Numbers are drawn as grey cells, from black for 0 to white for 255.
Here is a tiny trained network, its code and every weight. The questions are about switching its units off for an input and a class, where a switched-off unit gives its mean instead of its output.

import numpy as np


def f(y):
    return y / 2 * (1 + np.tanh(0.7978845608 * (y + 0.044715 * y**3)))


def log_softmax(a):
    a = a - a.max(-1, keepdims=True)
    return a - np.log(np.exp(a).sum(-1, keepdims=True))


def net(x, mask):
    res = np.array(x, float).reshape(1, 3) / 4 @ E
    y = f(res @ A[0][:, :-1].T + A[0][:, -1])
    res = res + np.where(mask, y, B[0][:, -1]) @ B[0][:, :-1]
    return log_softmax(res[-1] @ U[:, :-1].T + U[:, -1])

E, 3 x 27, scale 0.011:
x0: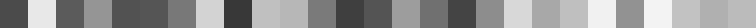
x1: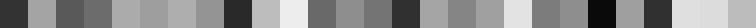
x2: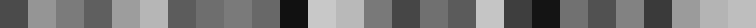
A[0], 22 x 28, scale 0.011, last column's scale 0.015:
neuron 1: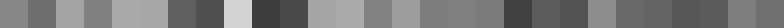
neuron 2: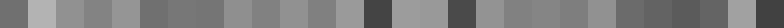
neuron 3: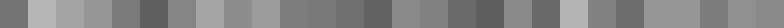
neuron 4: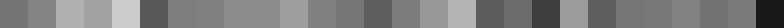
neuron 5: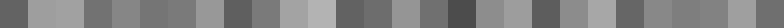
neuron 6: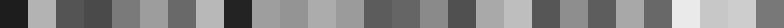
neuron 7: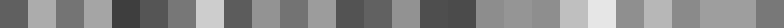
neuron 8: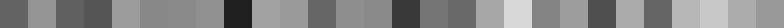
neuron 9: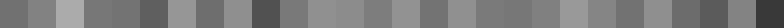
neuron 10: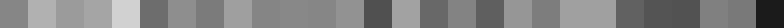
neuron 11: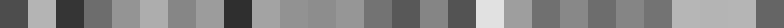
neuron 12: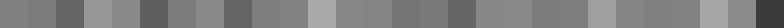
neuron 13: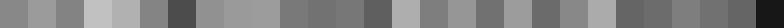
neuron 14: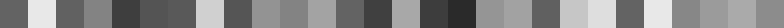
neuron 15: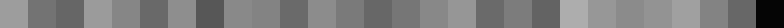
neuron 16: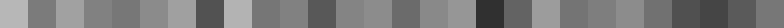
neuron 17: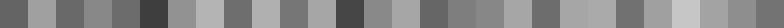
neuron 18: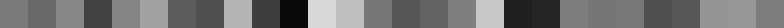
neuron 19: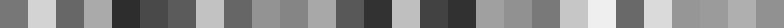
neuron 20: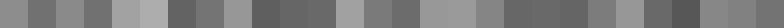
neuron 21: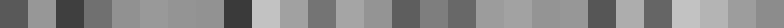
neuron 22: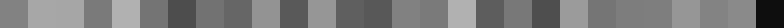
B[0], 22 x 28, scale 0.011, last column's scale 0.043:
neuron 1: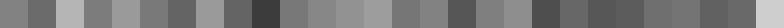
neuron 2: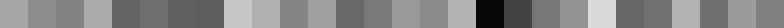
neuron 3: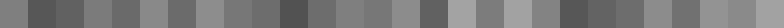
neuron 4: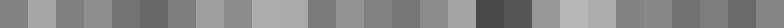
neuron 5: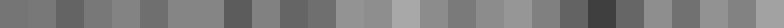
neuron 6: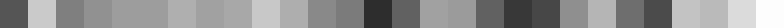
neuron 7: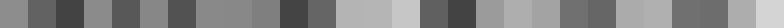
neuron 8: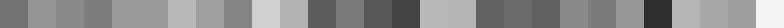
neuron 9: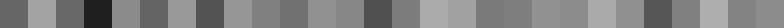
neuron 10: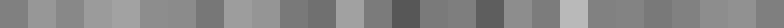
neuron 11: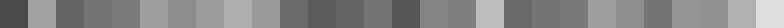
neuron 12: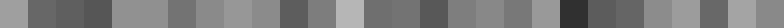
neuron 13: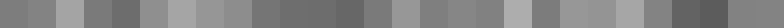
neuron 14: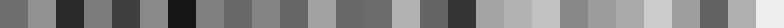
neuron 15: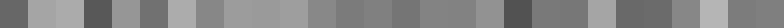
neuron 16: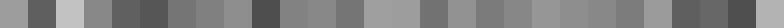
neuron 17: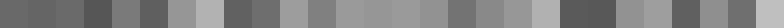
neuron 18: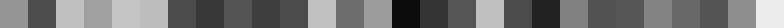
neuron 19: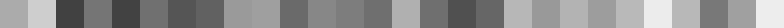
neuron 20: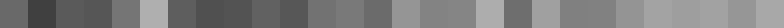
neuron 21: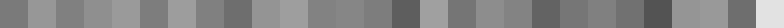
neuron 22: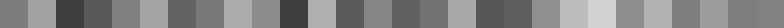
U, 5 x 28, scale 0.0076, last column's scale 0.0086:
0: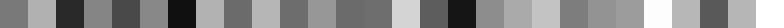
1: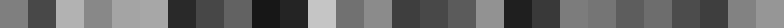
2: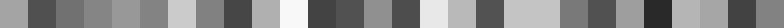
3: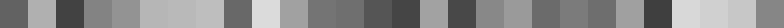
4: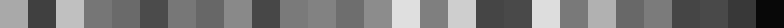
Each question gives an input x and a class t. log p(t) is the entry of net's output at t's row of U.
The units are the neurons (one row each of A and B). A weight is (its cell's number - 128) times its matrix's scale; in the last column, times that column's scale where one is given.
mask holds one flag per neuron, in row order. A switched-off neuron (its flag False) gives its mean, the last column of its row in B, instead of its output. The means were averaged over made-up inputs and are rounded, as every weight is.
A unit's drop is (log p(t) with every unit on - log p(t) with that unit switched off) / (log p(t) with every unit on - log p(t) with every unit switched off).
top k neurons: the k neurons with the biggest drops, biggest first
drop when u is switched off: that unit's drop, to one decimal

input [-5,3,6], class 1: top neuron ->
[neuron 18]
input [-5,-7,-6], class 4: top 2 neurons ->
[neuron 18; neuron 16]
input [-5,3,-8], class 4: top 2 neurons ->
[neuron 18; neuron 8]
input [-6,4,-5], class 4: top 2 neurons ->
[neuron 18; neuron 8]
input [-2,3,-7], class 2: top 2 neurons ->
[neuron 18; neuron 14]
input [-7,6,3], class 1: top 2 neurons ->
[neuron 18; neuron 19]
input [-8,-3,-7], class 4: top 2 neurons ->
[neuron 18; neuron 16]
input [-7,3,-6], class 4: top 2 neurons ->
[neuron 18; neuron 8]
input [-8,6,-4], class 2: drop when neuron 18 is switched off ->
0.3
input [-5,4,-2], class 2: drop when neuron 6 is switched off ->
0.2
